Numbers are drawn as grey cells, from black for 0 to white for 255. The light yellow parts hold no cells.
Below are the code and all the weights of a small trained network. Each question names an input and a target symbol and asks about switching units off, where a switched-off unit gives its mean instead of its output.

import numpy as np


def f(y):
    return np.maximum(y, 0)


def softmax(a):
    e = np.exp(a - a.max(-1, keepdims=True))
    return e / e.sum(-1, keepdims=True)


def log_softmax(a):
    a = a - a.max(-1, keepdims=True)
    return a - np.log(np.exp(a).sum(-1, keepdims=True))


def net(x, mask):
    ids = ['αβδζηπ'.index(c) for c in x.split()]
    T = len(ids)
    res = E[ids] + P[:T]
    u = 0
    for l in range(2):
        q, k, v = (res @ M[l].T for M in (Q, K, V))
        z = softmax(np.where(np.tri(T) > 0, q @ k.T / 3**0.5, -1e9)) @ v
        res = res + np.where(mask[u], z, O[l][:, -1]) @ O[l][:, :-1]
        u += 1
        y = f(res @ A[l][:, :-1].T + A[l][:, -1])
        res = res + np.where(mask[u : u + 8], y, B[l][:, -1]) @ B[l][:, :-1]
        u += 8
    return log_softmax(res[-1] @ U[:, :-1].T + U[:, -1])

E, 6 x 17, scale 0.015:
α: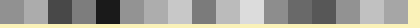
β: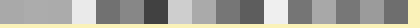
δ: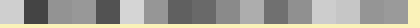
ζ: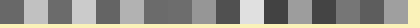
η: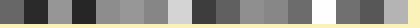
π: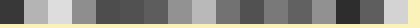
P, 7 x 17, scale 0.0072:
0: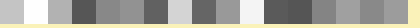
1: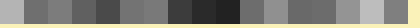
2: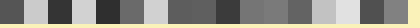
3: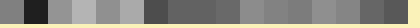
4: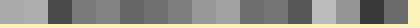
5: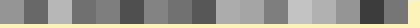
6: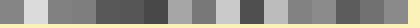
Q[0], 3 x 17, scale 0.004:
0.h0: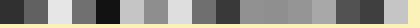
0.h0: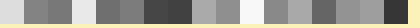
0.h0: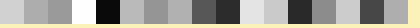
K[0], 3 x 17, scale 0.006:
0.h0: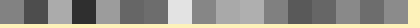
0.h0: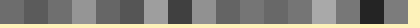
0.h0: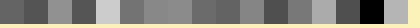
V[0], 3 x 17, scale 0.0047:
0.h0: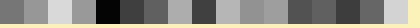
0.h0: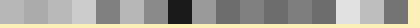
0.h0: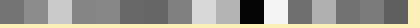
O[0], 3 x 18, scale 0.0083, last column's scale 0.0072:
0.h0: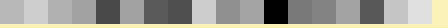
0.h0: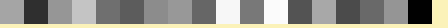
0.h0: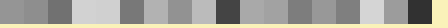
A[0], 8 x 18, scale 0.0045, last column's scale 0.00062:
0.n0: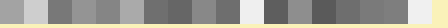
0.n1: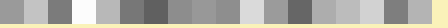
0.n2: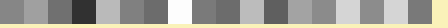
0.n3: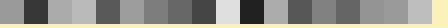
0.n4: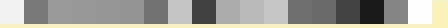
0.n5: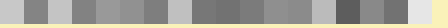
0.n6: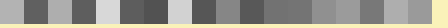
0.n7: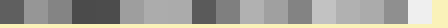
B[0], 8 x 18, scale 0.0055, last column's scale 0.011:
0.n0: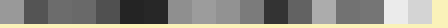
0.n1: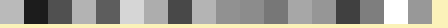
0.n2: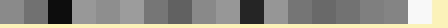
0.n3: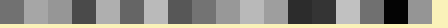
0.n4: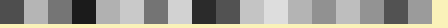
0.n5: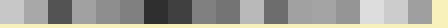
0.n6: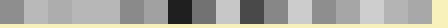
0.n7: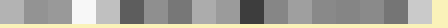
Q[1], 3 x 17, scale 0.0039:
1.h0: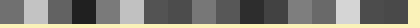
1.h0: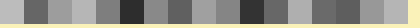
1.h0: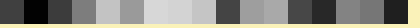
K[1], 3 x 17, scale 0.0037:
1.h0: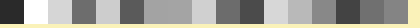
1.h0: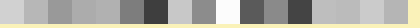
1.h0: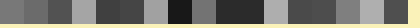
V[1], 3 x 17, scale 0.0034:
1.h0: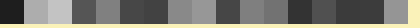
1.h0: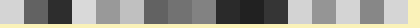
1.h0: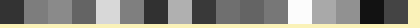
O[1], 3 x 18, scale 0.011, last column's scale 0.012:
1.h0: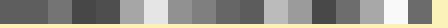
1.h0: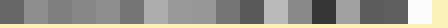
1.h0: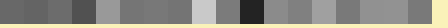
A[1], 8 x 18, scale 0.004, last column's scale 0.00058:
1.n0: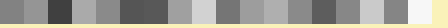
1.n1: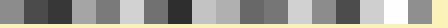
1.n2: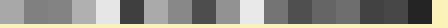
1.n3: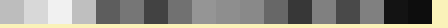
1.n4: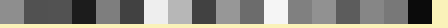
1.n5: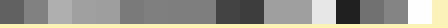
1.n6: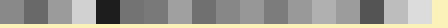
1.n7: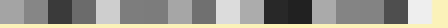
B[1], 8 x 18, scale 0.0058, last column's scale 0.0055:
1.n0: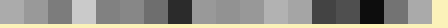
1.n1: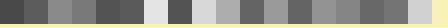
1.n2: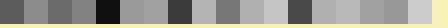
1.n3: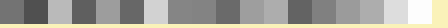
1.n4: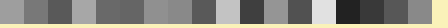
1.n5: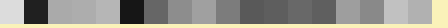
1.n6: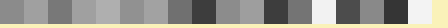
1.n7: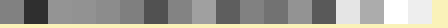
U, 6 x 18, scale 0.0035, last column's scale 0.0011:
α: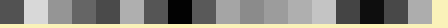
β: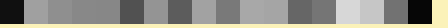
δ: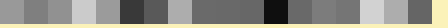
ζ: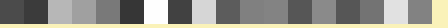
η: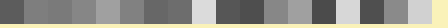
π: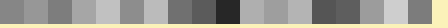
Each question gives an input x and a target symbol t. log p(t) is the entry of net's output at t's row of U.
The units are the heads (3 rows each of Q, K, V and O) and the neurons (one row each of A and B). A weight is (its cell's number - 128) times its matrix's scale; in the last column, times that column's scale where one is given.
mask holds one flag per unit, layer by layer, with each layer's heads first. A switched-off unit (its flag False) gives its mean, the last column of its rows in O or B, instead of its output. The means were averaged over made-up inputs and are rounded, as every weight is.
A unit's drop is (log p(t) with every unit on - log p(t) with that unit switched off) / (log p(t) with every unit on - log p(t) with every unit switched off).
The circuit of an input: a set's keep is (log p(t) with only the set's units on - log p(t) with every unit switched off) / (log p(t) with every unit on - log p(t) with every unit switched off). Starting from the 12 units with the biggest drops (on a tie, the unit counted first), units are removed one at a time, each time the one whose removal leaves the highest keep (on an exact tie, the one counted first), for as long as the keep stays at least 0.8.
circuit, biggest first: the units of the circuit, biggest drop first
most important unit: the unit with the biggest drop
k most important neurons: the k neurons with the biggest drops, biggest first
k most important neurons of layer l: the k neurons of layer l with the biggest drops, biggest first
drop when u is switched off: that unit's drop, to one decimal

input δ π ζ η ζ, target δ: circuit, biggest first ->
0.h0; 0.n0; 1.h0; 0.n4
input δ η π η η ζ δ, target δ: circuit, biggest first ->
0.n4; 0.h0; 1.h0; 0.n2
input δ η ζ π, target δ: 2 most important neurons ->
0.n4; 0.n3
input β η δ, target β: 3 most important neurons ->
0.n1; 1.n2; 1.n3
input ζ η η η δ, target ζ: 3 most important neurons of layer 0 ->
0.n4; 0.n2; 0.n3
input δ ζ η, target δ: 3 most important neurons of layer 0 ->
0.n4; 0.n3; 0.n7
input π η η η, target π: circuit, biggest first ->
0.h0; 1.h0
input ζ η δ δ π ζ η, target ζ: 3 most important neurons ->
1.n1; 0.n2; 0.n4
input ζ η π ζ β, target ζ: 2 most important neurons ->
1.n1; 0.n1
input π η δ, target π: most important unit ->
0.h0
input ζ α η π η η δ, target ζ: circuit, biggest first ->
1.h0; 0.h0; 1.n1; 0.n2
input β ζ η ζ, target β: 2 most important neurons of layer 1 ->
1.n2; 1.n3
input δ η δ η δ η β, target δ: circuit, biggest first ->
0.h0; 1.h0; 0.n4; 0.n2
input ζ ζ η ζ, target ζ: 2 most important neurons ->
1.n1; 0.n4
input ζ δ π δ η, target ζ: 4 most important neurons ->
1.n1; 0.n2; 0.n4; 1.n5
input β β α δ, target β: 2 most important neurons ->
1.n2; 0.n3
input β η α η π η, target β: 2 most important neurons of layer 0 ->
0.n1; 0.n4
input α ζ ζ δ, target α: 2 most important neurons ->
1.n4; 0.n4
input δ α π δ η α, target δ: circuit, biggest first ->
1.h0; 0.h0; 0.n0; 0.n4
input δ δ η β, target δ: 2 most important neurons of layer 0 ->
0.n4; 0.n3
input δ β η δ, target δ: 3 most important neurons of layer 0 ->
0.n4; 0.n3; 0.n2
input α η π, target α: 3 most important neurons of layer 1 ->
1.n7; 1.n6; 1.n5
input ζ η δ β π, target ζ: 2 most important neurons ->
0.n4; 1.n1
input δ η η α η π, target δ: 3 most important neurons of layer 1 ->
1.n5; 1.n1; 1.n2
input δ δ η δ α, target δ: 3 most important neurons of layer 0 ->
0.n4; 0.n3; 0.n0
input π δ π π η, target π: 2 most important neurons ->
0.n1; 0.n0
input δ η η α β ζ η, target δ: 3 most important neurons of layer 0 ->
0.n4; 0.n2; 0.n6
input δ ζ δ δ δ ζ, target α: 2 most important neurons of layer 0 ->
0.n4; 0.n7
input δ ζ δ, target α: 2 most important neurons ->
0.n4; 1.n4
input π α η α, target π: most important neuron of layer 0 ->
0.n0
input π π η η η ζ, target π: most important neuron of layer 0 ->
0.n2
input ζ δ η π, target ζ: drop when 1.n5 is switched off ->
0.1
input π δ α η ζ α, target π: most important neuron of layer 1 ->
1.n1
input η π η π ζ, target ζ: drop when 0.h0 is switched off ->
0.4
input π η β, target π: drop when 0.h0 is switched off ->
0.8
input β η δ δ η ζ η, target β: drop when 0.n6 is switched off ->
0.2
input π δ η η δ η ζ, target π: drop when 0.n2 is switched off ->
0.2
